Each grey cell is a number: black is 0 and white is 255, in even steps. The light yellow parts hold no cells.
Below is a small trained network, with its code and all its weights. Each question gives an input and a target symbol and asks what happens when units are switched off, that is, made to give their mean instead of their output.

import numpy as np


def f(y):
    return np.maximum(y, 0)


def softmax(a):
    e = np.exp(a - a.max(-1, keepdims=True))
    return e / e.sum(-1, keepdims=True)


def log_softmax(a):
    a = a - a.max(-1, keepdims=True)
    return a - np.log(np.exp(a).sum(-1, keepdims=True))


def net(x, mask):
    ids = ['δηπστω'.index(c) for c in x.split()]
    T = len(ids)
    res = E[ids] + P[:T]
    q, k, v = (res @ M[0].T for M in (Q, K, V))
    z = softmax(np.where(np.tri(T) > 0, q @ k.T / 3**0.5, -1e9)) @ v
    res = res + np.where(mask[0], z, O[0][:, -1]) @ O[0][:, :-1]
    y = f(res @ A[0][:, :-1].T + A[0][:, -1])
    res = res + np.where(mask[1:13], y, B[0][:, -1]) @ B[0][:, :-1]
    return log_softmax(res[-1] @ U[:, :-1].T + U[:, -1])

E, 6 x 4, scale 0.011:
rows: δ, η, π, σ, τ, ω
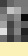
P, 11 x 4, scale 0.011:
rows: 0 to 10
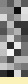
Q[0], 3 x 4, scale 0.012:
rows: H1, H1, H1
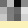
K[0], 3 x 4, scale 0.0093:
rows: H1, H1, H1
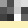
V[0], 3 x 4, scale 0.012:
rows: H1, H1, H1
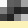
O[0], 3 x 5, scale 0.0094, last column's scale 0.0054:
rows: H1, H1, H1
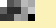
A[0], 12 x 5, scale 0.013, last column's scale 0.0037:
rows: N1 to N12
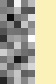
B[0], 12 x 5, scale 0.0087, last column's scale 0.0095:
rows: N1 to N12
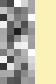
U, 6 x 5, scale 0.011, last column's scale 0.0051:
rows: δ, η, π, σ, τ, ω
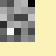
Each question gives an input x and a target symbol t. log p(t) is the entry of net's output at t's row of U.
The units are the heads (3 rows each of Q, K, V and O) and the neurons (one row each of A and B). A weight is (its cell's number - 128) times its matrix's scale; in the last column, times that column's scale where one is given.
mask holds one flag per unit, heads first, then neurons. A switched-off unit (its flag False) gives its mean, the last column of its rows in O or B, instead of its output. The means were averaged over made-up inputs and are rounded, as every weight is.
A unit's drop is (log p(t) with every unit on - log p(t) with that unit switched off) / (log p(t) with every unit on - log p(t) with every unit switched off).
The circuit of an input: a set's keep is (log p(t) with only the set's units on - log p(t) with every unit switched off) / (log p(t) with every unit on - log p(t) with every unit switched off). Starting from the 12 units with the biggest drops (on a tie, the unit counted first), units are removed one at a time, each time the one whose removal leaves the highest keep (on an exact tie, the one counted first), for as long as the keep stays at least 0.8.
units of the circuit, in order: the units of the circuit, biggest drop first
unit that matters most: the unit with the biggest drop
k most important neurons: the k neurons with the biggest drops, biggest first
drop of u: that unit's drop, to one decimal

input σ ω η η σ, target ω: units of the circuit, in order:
[H1, N3, N5]
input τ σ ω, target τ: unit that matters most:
N3
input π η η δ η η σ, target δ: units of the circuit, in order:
[H1, N1, N10]
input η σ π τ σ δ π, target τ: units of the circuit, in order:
[H1, N3]
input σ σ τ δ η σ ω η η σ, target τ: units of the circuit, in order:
[N1, N4, N10]
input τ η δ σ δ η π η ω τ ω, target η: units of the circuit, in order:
[H1, N7]
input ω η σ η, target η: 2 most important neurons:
[N3, N10]
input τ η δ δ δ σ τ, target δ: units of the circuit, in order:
[H1, N1]
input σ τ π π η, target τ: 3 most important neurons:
[N10, N3, N1]
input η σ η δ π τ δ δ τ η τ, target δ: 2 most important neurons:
[N1, N7]
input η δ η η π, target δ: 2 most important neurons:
[N1, N7]
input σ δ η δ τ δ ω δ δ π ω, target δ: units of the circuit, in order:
[N1, N10]
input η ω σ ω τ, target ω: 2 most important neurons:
[N3, N5]
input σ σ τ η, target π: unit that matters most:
N4
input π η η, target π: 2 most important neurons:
[N4, N3]
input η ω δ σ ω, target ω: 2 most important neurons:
[N3, N5]
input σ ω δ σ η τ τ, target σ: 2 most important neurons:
[N3, N10]
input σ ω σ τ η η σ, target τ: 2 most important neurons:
[N3, N10]
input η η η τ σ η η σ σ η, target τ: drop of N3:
-0.1
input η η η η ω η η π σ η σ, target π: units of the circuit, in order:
[H1]
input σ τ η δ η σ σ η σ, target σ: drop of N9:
0.2
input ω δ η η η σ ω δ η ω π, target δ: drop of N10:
0.1
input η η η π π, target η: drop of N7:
0.2
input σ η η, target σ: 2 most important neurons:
[N10, N9]
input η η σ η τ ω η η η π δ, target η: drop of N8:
0.0
